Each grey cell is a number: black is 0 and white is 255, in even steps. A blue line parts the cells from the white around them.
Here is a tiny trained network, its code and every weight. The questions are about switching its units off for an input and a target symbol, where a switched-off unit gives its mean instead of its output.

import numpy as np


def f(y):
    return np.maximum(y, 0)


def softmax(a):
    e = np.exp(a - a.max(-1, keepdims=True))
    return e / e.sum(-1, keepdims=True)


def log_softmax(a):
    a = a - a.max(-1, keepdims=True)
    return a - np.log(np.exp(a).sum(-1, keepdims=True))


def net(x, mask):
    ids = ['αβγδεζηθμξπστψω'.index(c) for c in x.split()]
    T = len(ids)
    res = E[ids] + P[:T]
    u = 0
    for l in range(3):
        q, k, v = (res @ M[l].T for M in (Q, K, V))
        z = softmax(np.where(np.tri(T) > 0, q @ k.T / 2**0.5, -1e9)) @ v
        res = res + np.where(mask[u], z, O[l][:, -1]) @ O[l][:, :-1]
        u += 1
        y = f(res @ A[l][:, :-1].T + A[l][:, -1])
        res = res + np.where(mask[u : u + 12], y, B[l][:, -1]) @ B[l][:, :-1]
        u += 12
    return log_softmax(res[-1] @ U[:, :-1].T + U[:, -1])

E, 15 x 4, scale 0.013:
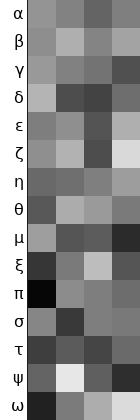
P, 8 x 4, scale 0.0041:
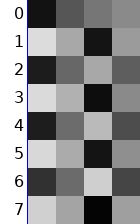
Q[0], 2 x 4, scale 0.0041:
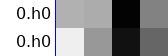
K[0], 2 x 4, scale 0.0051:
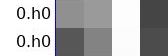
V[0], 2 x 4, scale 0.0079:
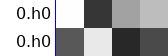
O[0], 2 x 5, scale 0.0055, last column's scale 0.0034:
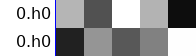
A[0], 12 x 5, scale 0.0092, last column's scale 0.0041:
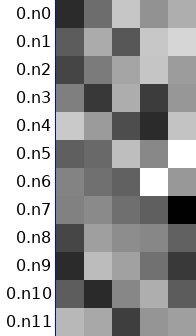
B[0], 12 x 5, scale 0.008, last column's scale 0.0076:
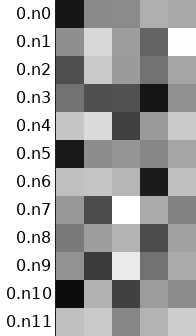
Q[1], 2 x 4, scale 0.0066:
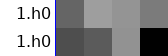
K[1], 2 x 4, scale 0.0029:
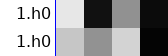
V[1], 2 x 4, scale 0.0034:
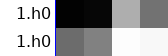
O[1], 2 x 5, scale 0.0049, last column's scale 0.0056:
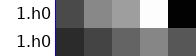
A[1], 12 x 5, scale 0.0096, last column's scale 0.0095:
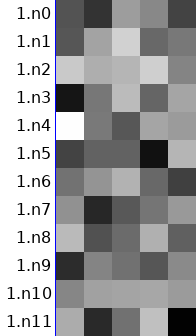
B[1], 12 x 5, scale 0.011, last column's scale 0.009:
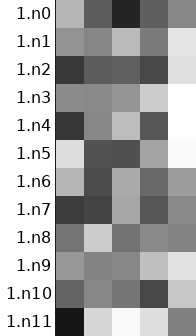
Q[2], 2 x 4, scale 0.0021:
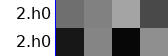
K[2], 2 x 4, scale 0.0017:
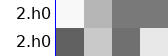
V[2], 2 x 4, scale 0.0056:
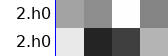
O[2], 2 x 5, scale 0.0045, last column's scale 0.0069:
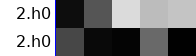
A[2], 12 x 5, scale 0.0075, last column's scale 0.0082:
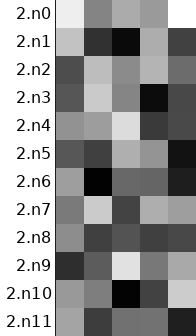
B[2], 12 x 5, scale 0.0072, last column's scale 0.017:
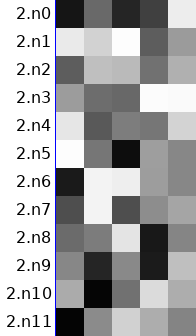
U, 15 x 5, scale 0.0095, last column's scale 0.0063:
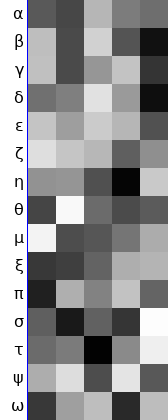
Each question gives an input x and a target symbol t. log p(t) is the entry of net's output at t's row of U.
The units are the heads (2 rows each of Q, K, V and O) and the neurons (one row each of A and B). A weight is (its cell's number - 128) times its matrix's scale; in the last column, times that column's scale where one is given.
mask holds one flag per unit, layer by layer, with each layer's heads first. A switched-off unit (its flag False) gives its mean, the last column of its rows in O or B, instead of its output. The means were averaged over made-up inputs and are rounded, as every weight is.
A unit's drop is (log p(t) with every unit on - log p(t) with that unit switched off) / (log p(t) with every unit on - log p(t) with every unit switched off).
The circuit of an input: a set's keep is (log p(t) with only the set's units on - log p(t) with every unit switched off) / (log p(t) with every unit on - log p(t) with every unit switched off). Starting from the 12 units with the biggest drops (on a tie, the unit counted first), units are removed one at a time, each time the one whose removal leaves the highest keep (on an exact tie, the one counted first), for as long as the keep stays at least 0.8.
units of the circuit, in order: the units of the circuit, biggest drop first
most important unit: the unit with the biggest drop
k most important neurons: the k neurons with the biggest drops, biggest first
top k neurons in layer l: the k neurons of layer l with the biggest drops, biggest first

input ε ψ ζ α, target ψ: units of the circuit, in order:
[2.n9]
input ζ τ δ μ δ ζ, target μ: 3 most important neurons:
[2.n3; 1.n2; 2.n4]
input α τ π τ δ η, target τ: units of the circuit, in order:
[2.h0; 2.n1; 1.n4]
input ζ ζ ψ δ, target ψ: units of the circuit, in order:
[0.n4; 2.n9]
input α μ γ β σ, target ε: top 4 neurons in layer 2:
[2.n1; 2.n6; 2.n9; 2.n11]
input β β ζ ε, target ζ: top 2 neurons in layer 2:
[2.n0; 2.n4]
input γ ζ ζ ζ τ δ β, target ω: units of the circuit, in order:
[2.n3; 2.n10]
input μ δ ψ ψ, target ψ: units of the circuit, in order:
[2.n3; 0.n4; 2.n9]
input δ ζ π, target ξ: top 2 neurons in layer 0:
[0.n9; 0.n4]
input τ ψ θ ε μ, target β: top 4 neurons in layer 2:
[2.n1; 2.n10; 2.n8; 2.n6]
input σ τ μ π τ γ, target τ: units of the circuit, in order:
[1.n1; 0.n6; 2.n1]
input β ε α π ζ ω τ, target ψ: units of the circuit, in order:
[1.n4; 2.n9; 1.n2]
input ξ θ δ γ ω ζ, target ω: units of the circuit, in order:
[1.n4; 1.n2; 1.n5; 0.n11]
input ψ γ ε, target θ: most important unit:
2.n3
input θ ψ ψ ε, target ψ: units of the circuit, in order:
[0.h0; 2.n0; 2.n9]
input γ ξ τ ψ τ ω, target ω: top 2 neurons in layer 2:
[2.n3; 2.n0]
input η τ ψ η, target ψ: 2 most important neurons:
[2.n0; 2.n9]
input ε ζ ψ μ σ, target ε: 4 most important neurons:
[2.n1; 1.n5; 0.n1; 0.n3]
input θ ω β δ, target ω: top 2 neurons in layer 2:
[2.n9; 2.n10]
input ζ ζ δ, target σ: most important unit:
1.n7
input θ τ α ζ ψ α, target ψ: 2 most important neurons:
[2.n3; 2.n0]
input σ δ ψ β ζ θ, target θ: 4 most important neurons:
[1.n4; 0.n6; 2.n10; 2.n3]
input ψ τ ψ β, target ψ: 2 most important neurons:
[2.n3; 2.n0]
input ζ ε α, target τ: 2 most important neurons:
[1.n4; 2.n0]
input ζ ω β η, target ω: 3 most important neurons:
[1.n5; 2.n10; 0.n4]
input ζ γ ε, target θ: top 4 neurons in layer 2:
[2.n3; 2.n0; 2.n10; 2.n9]
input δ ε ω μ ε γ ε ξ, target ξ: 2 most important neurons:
[2.n0; 1.n5]
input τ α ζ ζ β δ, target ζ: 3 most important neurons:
[1.n4; 2.n0; 1.n5]
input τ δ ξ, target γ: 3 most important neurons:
[1.n3; 1.n5; 0.n3]
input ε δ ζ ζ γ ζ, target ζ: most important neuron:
[1.n4]
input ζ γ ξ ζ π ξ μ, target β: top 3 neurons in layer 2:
[2.n1; 2.n10; 2.n8]
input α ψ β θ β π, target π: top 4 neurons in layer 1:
[1.n3; 1.n4; 1.n9; 1.n5]
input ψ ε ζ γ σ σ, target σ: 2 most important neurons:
[0.n1; 2.n3]
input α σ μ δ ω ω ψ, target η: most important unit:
2.n3
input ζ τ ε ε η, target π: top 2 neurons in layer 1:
[1.n3; 1.n4]
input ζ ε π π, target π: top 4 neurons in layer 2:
[2.n0; 2.n4; 2.n9; 2.n10]
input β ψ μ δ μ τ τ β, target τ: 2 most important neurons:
[1.n2; 2.n3]
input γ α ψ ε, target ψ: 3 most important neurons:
[2.n3; 2.n0; 1.n1]
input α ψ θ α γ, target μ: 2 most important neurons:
[1.n5; 2.n1]
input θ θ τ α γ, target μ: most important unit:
1.n5
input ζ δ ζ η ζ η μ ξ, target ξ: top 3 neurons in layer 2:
[2.n0; 2.n4; 2.n1]
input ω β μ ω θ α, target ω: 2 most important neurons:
[1.n4; 1.n5]
